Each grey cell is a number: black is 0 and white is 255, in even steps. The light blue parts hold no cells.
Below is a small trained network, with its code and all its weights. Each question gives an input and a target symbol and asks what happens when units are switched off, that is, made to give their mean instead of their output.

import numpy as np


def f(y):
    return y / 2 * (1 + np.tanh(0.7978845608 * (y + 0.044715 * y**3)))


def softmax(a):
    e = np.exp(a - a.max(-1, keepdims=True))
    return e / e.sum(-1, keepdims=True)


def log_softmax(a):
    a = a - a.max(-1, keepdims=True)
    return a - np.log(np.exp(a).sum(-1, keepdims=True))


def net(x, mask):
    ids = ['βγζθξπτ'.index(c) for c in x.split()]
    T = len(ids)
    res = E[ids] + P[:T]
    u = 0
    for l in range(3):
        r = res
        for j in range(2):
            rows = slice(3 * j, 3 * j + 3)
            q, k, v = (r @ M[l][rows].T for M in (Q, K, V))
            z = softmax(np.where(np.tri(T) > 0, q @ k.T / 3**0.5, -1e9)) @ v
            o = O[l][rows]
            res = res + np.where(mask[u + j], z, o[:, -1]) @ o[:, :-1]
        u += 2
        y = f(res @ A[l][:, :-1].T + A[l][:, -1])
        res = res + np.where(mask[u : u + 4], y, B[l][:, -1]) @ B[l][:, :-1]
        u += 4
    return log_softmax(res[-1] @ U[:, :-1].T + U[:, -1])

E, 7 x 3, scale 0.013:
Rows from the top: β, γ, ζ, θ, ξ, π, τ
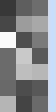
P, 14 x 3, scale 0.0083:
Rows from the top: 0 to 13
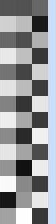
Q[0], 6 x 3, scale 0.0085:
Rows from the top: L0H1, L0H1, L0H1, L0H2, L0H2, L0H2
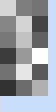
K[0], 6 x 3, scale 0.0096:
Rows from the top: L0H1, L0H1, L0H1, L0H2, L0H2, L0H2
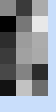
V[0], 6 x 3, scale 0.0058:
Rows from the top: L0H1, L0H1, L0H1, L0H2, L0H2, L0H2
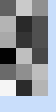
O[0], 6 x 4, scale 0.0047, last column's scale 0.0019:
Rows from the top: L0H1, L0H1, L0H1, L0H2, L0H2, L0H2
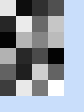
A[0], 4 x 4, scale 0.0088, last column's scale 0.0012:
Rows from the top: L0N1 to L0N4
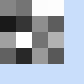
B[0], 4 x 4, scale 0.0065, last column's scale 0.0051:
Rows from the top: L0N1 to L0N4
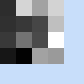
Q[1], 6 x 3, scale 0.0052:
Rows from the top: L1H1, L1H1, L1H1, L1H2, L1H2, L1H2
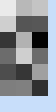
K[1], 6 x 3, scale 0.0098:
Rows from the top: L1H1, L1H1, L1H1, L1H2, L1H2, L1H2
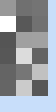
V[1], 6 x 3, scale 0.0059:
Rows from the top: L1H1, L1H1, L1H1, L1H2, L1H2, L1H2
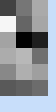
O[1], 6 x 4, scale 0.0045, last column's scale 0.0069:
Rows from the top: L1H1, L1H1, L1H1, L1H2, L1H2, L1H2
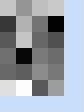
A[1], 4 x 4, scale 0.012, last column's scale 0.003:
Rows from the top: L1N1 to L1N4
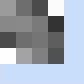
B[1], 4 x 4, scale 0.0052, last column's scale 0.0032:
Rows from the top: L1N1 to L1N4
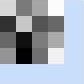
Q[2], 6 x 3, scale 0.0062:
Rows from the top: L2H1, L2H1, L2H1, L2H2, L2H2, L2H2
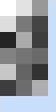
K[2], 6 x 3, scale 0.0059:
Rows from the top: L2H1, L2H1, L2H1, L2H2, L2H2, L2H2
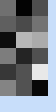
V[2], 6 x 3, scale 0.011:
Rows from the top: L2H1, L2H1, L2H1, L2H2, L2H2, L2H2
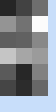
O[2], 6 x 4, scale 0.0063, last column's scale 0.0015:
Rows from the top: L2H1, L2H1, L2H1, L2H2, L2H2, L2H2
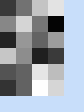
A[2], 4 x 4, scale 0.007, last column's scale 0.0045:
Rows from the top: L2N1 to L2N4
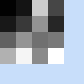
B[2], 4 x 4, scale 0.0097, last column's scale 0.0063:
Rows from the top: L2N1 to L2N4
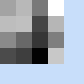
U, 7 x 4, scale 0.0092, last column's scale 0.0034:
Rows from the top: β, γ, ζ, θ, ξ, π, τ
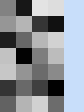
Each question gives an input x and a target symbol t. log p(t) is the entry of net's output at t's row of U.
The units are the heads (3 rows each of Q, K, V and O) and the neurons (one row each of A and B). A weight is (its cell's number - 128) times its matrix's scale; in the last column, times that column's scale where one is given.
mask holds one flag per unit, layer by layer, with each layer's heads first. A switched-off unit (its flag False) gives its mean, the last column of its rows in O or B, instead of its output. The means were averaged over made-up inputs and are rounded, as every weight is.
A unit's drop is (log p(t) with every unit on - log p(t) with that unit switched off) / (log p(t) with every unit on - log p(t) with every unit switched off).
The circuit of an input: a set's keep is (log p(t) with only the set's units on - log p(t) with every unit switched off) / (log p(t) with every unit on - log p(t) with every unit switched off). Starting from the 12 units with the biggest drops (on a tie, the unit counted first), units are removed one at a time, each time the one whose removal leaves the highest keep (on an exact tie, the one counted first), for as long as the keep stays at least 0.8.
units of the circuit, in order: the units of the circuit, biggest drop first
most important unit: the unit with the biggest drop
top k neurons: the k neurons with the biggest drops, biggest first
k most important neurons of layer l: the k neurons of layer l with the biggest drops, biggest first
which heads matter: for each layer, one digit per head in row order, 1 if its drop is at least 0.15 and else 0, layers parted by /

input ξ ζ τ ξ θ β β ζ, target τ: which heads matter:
01 / 00 / 11
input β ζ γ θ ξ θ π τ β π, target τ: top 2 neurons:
L0N2, L1N3
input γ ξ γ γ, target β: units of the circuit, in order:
L0H2, L2H2, L0H1
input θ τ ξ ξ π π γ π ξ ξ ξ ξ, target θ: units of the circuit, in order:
L1N4, L0H1
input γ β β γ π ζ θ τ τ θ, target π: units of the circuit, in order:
L0H2, L2N4, L2N1
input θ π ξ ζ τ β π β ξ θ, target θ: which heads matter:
10 / 10 / 00
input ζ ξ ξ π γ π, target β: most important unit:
L2H2
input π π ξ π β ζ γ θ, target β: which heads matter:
10 / 11 / 01
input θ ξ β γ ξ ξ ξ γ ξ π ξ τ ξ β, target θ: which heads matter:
10 / 01 / 00
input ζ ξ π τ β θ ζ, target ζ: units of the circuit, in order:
L0H2, L0H1
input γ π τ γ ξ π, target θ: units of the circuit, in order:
L0N1, L2N1, L0H1
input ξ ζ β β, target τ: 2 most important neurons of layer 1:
L1N3, L1N1
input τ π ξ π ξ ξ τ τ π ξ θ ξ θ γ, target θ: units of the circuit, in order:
L0H1, L0N1, L0H2
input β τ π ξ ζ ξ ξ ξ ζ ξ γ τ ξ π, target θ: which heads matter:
10 / 11 / 00
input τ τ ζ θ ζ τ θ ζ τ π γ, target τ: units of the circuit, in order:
L0N1, L2N1
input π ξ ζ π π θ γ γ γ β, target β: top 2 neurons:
L0N1, L0N3
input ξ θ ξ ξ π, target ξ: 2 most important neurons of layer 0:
L0N4, L0N2
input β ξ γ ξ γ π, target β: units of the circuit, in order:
L2H2, L0H2, L0N4
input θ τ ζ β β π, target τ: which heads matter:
00 / 00 / 11
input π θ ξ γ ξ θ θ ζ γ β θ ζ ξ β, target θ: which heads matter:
10 / 00 / 00
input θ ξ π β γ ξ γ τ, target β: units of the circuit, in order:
L2H2, L1N4, L0H2, L0N4
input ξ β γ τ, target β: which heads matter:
01 / 00 / 01
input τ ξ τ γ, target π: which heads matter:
00 / 00 / 01
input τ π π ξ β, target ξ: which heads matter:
00 / 00 / 00
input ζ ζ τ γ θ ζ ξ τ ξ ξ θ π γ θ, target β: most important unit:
L0H1
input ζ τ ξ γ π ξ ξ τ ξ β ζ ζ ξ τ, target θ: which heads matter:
10 / 10 / 00
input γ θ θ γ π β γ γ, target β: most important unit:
L1H2
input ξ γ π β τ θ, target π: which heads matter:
00 / 11 / 00
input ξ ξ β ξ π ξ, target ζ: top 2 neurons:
L0N3, L0N4
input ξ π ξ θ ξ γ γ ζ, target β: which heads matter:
01 / 00 / 01
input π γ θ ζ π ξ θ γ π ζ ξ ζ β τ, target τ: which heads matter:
11 / 00 / 11
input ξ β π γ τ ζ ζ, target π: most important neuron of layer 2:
L2N4
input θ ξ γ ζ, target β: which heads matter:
01 / 01 / 01
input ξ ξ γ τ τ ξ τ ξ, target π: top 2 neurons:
L2N4, L0N3
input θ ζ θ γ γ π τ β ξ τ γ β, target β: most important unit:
L0N1
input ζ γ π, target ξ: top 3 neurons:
L2N2, L2N1, L0N2
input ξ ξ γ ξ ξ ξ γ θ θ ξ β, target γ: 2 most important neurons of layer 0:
L0N2, L0N4
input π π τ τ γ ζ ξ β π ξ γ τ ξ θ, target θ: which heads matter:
10 / 11 / 00
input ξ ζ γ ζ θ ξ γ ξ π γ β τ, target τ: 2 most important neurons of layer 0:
L0N2, L0N4
